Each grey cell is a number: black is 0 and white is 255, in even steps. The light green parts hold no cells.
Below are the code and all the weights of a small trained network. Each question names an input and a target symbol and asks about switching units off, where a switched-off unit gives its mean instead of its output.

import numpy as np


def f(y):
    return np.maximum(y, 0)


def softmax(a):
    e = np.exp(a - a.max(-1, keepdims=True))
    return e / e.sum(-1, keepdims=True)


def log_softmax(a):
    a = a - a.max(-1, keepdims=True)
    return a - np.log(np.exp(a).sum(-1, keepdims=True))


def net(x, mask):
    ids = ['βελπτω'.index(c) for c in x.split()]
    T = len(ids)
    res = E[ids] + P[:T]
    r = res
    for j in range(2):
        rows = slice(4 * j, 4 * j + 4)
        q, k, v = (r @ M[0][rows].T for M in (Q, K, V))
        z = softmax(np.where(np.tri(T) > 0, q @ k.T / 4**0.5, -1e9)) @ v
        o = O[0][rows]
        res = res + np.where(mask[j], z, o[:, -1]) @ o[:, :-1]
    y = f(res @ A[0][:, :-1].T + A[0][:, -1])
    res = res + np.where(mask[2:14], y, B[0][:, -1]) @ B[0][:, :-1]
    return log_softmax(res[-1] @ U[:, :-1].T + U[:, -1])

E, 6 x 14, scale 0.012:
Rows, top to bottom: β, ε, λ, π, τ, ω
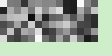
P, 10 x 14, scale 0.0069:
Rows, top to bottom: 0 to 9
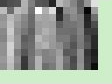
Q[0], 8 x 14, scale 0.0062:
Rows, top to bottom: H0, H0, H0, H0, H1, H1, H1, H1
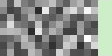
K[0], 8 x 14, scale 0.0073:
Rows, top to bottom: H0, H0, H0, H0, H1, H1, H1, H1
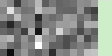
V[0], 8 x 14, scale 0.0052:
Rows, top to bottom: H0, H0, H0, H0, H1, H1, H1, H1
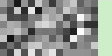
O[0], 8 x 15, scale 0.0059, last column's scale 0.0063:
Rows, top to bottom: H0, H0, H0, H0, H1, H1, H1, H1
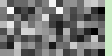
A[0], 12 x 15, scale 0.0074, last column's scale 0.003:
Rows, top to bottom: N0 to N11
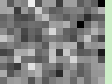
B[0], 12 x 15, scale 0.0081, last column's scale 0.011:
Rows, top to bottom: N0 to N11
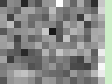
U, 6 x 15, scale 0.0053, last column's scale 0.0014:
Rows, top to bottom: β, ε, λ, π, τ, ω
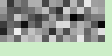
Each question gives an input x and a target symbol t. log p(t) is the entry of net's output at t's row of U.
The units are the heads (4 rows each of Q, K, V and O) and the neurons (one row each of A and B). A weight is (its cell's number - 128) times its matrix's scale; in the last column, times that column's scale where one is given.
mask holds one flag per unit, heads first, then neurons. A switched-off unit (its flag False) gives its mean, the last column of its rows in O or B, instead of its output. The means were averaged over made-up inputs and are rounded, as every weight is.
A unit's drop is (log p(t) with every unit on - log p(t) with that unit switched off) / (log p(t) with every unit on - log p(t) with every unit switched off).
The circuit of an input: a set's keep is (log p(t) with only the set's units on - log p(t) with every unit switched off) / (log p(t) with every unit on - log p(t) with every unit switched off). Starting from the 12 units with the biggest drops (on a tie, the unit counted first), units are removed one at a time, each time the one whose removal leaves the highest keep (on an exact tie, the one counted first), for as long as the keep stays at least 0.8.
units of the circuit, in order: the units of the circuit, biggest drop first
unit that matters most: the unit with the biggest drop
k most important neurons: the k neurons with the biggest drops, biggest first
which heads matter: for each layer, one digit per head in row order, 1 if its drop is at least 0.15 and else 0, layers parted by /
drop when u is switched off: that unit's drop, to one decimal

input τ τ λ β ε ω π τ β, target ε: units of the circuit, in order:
(H1; N4; N5)
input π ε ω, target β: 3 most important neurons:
(N0; N7; N9)
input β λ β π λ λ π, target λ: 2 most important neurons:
(N7; N2)
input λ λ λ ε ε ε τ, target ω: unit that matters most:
H1
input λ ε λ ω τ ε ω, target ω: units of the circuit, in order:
(H1; N1)
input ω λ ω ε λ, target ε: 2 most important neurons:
(N4; N3)
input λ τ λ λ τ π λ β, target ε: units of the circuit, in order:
(H1; N5; N4)
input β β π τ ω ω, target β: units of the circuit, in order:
(N2; N9; H1; N0)
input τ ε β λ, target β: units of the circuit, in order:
(H0; H1)
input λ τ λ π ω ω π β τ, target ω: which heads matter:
10
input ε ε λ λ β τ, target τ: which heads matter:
11
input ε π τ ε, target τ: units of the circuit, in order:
(H1; N4)
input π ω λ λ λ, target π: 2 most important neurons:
(N9; N10)
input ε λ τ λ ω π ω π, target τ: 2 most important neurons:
(N7; N0)
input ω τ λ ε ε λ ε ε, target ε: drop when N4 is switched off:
0.4
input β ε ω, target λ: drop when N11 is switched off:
0.0
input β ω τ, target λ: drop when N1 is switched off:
0.0
